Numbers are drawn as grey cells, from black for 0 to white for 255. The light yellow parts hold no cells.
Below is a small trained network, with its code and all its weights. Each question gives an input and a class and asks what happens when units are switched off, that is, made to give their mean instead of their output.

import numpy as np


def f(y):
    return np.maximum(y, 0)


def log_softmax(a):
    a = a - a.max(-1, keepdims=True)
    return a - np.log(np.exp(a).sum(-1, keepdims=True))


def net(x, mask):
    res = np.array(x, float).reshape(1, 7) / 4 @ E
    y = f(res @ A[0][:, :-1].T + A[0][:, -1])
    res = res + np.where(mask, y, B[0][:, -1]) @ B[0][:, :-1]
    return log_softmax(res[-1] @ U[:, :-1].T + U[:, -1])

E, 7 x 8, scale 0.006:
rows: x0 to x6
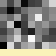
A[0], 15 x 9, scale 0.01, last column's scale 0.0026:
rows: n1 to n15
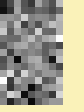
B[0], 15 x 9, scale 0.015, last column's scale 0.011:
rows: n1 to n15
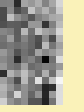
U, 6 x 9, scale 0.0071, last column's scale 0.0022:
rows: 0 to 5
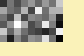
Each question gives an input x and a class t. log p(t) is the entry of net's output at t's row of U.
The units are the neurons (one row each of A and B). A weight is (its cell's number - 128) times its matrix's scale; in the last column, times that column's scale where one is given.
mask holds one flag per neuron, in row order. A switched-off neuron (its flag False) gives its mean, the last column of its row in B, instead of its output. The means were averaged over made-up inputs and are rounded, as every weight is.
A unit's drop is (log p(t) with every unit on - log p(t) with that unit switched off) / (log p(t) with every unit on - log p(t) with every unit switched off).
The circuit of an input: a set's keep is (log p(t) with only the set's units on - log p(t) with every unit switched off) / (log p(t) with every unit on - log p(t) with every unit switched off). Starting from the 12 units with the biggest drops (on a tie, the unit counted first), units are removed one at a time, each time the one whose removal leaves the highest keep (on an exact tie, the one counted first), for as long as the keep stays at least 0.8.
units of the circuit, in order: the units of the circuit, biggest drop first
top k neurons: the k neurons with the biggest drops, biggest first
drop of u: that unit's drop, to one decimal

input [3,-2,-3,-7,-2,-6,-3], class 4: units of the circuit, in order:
n13
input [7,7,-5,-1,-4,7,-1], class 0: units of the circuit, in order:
n14; n12
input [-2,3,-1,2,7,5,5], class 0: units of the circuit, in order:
n12; n2
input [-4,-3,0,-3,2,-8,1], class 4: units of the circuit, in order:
n12; n1
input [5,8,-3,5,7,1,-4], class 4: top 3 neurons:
n15; n12; n13
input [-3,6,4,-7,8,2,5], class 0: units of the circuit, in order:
n2; n12
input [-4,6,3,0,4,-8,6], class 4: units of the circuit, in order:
n12; n5
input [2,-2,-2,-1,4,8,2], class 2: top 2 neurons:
n12; n14
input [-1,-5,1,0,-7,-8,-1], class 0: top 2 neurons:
n11; n14
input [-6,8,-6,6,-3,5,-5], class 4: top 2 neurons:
n9; n2
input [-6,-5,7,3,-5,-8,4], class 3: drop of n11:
0.2
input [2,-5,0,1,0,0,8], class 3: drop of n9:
0.1
